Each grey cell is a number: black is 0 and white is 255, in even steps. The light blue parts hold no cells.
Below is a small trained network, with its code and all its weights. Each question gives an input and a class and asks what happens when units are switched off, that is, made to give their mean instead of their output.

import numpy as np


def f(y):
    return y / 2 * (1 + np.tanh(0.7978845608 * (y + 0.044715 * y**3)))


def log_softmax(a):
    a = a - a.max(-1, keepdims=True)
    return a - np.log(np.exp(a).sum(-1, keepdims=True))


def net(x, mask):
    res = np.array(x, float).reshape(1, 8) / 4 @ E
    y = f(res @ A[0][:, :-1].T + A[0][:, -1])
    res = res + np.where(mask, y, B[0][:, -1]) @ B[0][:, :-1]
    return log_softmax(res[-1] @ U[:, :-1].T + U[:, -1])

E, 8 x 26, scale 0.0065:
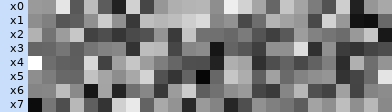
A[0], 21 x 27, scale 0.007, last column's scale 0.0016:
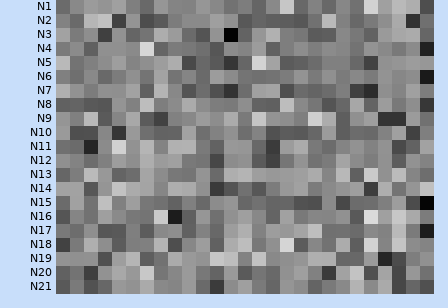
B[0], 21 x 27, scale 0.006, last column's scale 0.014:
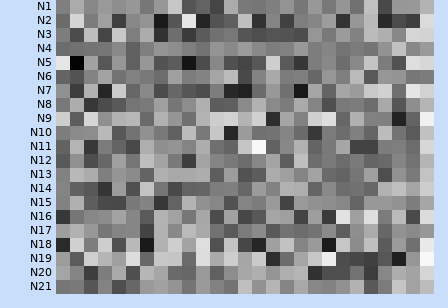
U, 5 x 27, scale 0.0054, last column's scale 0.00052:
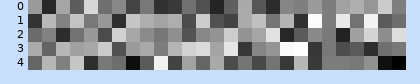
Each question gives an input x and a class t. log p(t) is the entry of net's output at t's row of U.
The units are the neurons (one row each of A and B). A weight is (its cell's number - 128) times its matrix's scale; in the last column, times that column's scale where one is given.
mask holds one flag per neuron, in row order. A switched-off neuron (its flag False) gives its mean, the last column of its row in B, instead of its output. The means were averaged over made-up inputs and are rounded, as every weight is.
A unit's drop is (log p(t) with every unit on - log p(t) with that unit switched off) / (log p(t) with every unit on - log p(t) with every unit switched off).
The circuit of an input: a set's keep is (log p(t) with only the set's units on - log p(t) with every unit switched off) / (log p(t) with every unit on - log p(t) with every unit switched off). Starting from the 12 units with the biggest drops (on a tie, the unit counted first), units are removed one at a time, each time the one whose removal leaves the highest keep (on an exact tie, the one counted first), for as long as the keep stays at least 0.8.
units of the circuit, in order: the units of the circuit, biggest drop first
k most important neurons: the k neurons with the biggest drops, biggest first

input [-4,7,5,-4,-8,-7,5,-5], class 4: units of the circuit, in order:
N2
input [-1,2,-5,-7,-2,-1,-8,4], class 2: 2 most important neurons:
N20, N11
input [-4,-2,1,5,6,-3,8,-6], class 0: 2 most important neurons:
N7, N5
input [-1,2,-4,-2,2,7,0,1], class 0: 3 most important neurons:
N5, N7, N3
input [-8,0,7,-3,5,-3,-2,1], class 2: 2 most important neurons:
N20, N14
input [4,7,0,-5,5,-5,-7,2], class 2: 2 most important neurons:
N11, N20
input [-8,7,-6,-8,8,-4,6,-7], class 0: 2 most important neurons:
N5, N7
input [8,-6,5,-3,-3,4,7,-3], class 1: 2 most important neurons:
N18, N16
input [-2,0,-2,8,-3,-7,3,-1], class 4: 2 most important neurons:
N2, N10
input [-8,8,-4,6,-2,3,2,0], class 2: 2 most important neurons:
N20, N11
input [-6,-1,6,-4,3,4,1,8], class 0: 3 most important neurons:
N7, N3, N5
